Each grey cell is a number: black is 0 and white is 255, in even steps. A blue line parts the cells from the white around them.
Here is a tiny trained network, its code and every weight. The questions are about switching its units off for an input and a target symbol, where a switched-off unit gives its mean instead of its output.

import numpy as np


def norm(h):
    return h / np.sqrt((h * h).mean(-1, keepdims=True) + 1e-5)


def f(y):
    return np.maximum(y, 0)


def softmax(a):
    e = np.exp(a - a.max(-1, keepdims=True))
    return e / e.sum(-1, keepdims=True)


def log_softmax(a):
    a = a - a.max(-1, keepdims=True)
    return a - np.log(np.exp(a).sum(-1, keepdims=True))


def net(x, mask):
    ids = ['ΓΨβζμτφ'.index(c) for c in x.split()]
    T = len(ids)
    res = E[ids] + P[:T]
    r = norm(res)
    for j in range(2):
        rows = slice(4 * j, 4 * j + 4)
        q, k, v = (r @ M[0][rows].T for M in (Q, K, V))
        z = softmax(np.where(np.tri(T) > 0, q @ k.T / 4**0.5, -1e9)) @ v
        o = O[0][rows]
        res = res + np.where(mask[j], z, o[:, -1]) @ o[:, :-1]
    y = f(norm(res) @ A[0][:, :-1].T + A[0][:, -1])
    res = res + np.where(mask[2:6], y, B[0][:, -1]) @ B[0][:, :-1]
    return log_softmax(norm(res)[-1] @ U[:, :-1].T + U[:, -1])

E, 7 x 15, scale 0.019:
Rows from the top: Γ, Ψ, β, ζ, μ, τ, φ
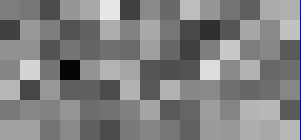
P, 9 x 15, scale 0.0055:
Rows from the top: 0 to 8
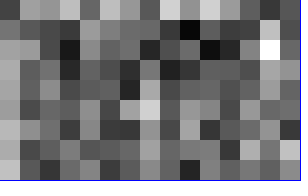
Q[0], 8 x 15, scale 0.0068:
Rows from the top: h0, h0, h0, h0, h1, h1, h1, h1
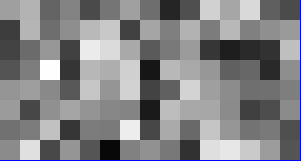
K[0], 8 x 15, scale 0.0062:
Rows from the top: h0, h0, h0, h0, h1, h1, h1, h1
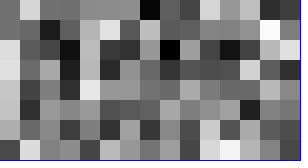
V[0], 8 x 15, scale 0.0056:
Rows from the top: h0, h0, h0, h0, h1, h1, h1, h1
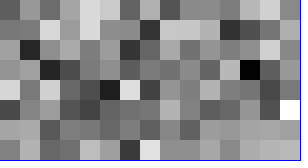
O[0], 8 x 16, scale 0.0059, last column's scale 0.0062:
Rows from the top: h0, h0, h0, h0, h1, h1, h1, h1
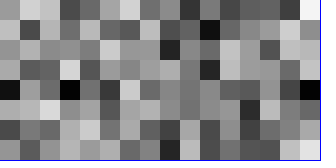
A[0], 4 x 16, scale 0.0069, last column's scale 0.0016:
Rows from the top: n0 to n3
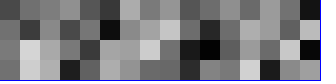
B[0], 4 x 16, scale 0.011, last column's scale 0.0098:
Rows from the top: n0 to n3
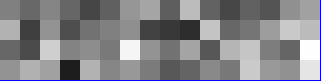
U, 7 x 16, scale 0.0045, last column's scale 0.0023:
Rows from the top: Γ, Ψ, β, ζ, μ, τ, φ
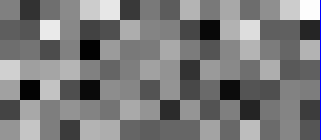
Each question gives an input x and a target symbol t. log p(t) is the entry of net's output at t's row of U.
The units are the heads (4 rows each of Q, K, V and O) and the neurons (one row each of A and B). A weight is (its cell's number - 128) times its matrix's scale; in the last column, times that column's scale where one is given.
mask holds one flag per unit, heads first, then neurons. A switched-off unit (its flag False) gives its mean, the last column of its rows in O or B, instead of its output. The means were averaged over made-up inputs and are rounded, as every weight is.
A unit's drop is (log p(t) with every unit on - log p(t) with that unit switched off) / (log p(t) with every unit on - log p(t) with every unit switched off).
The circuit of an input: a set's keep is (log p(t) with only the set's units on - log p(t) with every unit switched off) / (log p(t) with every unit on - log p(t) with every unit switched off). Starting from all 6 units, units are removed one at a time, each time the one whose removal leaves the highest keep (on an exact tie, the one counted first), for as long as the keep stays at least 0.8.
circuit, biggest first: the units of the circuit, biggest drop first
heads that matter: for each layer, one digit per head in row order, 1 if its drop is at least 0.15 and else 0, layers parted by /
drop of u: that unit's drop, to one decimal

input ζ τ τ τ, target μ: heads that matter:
11
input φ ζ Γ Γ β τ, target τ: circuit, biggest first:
(h1, h0, n2, n3)
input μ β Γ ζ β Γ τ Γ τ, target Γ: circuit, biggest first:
(h0)
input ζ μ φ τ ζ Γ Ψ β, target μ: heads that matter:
11
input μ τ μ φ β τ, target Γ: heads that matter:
10
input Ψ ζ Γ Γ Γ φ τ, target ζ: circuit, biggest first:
(h0, h1, n2)
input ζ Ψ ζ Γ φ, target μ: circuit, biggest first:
(h0, h1, n0, n1)
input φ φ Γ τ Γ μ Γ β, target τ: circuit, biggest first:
(h1, h0, n3)
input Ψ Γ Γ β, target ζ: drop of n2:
0.1
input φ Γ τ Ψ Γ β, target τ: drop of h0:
0.2
